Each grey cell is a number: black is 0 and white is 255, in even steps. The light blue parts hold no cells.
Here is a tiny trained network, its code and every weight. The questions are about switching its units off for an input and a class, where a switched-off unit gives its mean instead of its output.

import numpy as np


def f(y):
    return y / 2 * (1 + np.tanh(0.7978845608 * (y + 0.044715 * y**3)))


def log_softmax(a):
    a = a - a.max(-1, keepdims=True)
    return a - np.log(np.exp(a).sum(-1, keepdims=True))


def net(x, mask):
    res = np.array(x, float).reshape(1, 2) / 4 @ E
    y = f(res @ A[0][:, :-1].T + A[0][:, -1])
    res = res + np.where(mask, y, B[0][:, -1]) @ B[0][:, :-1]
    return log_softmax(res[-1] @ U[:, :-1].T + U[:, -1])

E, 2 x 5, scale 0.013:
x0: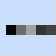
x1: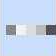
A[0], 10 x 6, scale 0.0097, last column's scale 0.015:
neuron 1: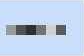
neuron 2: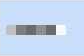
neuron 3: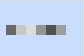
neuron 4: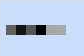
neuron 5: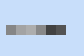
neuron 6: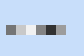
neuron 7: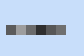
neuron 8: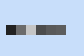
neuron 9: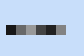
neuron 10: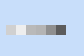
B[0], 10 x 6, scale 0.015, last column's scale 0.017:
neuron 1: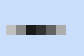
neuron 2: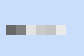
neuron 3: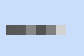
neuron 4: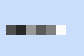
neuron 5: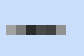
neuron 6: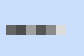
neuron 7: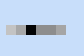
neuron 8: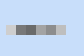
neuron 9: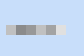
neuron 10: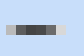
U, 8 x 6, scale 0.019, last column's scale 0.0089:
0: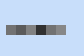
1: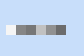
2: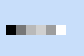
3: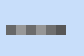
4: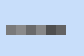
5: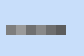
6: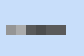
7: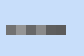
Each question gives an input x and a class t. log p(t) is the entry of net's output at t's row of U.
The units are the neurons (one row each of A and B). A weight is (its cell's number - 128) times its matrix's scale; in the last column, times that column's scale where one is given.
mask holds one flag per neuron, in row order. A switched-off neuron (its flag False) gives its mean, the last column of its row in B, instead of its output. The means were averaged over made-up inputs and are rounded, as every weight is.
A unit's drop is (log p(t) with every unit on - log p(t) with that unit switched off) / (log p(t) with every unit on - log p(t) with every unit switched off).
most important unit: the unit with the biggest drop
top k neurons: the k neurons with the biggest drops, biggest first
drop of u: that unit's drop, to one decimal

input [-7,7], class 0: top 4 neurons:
(neuron 10; neuron 9; neuron 3; neuron 6)
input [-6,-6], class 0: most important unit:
neuron 1
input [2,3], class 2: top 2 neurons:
(neuron 10; neuron 1)
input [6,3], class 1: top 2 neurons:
(neuron 9; neuron 8)
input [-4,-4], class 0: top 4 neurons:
(neuron 1; neuron 9; neuron 8; neuron 7)
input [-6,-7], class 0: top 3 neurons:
(neuron 1; neuron 9; neuron 4)
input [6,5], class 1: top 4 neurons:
(neuron 9; neuron 8; neuron 4; neuron 7)
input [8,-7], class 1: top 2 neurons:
(neuron 9; neuron 8)
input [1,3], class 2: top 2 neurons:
(neuron 1; neuron 10)
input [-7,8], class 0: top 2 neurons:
(neuron 10; neuron 3)
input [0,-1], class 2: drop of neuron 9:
0.0
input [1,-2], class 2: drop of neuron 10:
0.1
